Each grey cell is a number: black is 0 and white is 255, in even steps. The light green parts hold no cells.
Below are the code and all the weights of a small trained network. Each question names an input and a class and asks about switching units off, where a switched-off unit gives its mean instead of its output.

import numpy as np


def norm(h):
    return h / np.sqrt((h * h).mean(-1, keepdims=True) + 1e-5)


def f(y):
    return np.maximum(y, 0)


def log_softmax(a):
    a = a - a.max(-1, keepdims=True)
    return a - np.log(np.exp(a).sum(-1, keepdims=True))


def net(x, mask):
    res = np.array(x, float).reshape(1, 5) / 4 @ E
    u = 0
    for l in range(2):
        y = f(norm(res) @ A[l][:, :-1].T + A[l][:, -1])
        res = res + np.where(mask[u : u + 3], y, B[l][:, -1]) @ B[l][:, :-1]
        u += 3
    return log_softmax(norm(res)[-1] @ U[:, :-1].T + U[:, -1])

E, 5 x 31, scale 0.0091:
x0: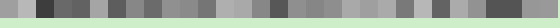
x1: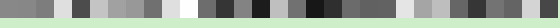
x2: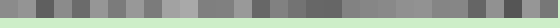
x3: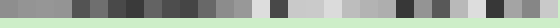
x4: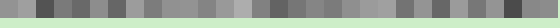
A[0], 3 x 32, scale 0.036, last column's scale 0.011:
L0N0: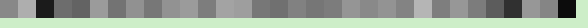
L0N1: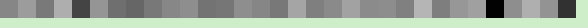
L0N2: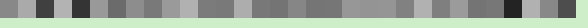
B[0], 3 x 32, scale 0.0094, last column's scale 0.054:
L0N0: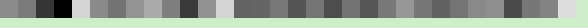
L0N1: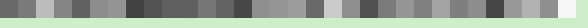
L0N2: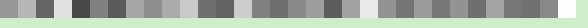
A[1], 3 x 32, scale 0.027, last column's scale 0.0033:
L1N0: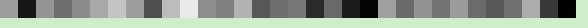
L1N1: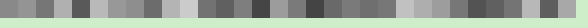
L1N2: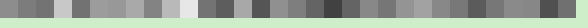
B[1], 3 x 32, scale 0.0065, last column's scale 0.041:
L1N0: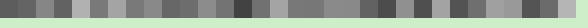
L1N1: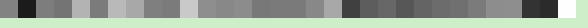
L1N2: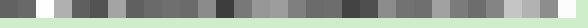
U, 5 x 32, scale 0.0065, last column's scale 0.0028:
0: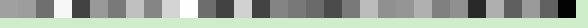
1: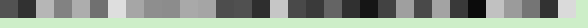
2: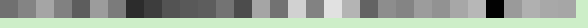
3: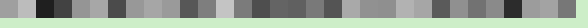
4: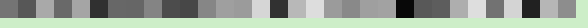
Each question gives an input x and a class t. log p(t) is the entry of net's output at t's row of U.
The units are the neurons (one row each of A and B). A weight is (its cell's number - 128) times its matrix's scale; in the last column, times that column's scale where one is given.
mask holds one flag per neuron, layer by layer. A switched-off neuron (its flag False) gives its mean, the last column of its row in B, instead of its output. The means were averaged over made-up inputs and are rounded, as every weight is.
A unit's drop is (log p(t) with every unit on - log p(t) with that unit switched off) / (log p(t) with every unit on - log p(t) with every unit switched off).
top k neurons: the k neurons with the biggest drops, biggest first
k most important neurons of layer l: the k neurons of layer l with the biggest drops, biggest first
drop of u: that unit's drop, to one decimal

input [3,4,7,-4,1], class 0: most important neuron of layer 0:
L0N2
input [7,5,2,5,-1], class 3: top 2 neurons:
L0N0, L0N2
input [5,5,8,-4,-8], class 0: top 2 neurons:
L0N2, L0N1
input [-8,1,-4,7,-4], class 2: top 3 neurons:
L0N2, L1N1, L0N0
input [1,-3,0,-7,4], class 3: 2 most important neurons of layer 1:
L1N2, L1N1
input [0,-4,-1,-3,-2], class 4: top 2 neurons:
L0N1, L0N0
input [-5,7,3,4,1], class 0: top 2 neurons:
L0N2, L0N0
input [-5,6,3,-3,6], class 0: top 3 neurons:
L0N2, L0N1, L1N0
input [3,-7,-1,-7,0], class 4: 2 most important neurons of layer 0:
L0N1, L0N0
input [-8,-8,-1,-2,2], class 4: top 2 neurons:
L0N1, L0N2
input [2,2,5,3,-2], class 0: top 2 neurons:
L0N2, L1N1
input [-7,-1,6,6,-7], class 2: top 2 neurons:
L0N2, L1N1
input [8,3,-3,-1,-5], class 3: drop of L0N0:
0.7
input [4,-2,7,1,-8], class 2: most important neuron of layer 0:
L0N1
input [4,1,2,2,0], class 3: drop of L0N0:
0.7
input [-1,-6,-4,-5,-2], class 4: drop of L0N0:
0.5
